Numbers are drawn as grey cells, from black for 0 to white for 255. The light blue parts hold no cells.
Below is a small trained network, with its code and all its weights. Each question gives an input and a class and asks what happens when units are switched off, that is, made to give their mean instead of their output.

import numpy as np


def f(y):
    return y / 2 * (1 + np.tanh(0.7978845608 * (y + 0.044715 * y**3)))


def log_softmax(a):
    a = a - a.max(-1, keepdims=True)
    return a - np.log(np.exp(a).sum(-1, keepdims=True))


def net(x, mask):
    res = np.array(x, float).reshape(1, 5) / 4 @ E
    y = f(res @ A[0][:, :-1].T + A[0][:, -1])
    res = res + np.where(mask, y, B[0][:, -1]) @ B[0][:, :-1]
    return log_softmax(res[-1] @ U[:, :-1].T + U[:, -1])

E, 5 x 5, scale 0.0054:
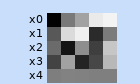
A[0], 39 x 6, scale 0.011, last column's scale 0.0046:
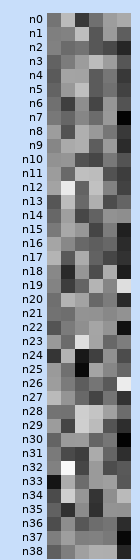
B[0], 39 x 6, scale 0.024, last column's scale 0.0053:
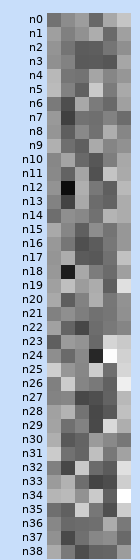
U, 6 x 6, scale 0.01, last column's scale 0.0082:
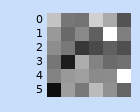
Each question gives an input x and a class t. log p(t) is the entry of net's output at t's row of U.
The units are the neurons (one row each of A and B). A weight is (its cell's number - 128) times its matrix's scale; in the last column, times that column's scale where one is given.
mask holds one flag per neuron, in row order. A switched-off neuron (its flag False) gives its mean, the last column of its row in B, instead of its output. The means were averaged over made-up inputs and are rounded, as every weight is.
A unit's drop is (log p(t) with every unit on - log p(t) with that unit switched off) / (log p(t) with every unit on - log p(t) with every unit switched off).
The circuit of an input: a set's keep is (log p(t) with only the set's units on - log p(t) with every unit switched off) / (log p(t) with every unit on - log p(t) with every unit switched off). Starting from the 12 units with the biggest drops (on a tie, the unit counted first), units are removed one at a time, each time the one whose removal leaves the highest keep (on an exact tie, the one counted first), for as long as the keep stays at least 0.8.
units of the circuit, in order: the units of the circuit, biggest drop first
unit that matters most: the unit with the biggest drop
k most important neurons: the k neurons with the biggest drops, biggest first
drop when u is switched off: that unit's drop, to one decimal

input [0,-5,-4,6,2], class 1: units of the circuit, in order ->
n24
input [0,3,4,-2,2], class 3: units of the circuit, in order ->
n26; n35
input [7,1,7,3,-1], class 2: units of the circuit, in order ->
n33; n38
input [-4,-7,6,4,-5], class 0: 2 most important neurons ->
n25; n31
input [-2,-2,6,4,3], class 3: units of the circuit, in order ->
n35; n18
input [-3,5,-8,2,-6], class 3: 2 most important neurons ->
n32; n12
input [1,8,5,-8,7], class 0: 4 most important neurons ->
n5; n1; n24; n34
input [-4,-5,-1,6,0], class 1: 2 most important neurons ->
n24; n34
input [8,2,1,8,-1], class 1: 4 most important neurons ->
n24; n0; n14; n26
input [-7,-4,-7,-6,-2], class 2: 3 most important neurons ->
n17; n26; n27
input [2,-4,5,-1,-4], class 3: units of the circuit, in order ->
n18; n35
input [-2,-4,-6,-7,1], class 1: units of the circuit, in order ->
n29; n11
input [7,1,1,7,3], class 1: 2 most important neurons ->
n24; n0
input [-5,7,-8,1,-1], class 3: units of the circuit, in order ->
n32
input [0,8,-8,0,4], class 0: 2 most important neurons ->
n34; n5
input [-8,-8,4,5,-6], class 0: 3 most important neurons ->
n25; n31; n19
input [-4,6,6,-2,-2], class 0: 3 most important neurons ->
n5; n34; n32
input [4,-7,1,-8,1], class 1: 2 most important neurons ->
n29; n11
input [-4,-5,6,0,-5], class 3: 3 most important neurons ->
n18; n35; n34
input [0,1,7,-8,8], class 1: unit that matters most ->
n29
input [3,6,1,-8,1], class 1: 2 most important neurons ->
n23; n29
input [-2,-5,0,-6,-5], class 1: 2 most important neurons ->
n29; n34
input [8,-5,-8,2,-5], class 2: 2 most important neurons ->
n33; n3
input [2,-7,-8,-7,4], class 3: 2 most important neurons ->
n12; n13
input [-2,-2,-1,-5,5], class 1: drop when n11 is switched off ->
0.2
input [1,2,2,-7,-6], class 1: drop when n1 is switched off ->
0.0
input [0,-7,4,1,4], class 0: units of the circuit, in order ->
n25
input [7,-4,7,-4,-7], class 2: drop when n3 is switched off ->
0.3
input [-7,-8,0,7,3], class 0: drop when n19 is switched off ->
0.1
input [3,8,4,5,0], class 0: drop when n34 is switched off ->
0.1
